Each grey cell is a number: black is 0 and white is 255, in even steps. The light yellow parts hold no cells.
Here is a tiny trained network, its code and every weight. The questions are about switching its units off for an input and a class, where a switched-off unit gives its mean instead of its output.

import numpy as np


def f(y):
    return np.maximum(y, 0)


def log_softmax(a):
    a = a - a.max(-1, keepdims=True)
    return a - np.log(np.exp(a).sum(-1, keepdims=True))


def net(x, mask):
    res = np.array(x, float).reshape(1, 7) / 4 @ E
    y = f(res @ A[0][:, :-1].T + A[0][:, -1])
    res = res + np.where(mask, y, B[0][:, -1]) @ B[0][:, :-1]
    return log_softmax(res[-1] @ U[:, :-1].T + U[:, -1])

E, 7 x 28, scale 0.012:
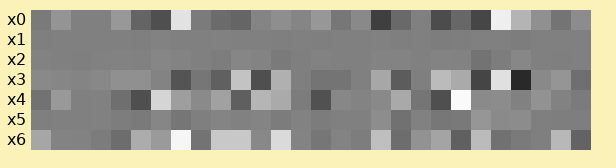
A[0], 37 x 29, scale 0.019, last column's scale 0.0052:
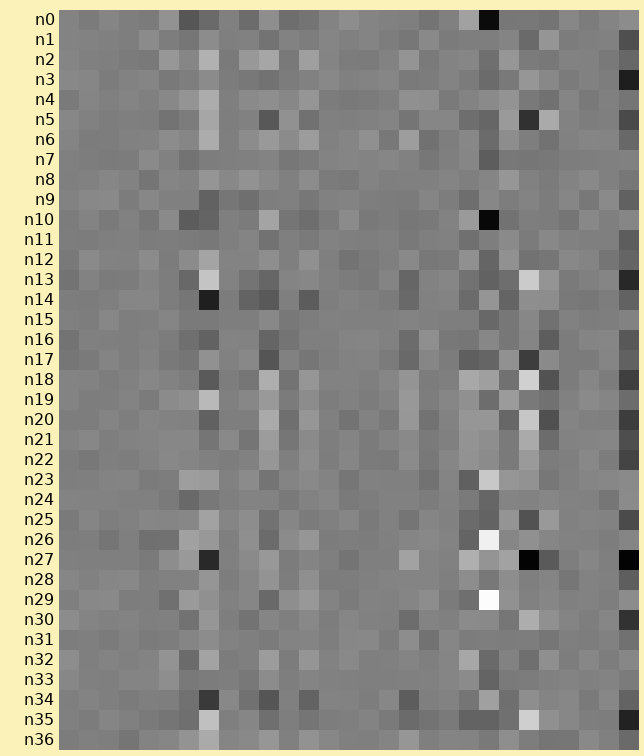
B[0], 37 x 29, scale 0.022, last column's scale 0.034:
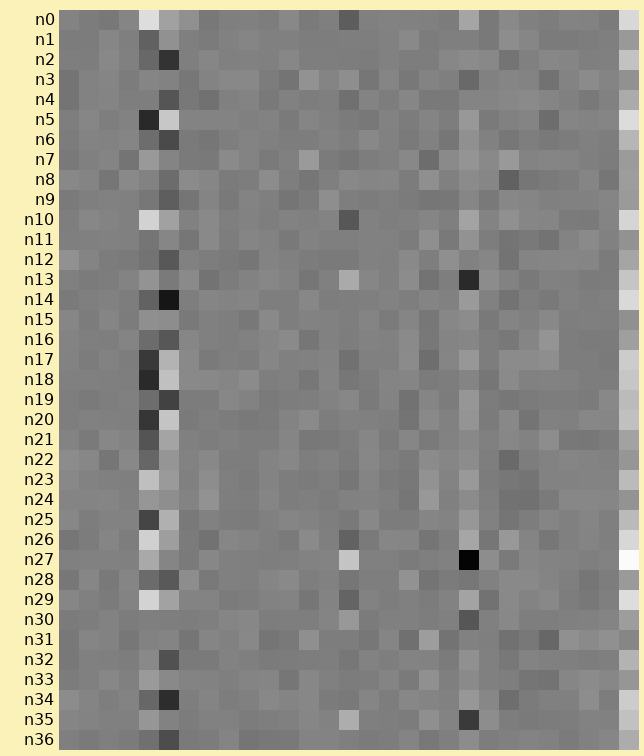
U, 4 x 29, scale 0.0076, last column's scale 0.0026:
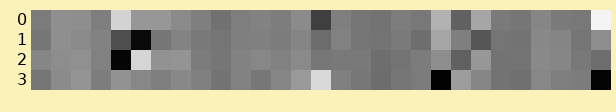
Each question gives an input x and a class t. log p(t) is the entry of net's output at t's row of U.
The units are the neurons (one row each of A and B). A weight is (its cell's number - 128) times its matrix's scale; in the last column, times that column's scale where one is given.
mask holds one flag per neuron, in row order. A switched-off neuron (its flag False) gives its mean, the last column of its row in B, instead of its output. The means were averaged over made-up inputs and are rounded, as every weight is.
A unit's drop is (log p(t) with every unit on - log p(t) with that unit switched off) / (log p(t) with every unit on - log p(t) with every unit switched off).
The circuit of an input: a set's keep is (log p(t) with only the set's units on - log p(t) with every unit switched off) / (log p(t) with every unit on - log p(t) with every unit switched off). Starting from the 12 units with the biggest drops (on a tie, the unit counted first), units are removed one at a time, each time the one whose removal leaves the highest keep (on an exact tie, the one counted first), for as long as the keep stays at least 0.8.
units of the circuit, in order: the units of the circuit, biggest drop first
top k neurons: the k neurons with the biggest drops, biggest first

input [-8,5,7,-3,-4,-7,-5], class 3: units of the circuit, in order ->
[n27]
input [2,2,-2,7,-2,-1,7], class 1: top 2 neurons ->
[n2, n5]
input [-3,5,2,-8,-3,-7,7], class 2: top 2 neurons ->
[n5, n25]
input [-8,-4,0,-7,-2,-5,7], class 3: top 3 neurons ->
[n27, n14, n34]
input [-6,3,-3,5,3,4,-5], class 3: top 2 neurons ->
[n27, n5]
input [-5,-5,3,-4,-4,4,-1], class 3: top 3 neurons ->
[n27, n29, n26]
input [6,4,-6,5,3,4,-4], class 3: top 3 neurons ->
[n13, n35, n5]
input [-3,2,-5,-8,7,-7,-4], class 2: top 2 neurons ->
[n5, n17]
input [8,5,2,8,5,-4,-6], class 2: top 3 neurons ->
[n18, n20, n27]
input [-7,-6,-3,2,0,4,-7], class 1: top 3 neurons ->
[n14, n34, n13]
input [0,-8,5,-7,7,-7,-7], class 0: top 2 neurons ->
[n29, n26]
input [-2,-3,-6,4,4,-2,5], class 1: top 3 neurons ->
[n0, n10, n2]
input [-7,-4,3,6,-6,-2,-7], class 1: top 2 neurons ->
[n14, n34]
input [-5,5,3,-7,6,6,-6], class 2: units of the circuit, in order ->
[n5]
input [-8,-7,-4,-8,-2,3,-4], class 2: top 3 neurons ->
[n5, n17, n13]
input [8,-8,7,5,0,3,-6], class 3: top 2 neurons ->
[n13, n35]
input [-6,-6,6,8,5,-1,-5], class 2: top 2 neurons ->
[n18, n20]
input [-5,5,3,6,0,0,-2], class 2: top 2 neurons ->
[n18, n20]
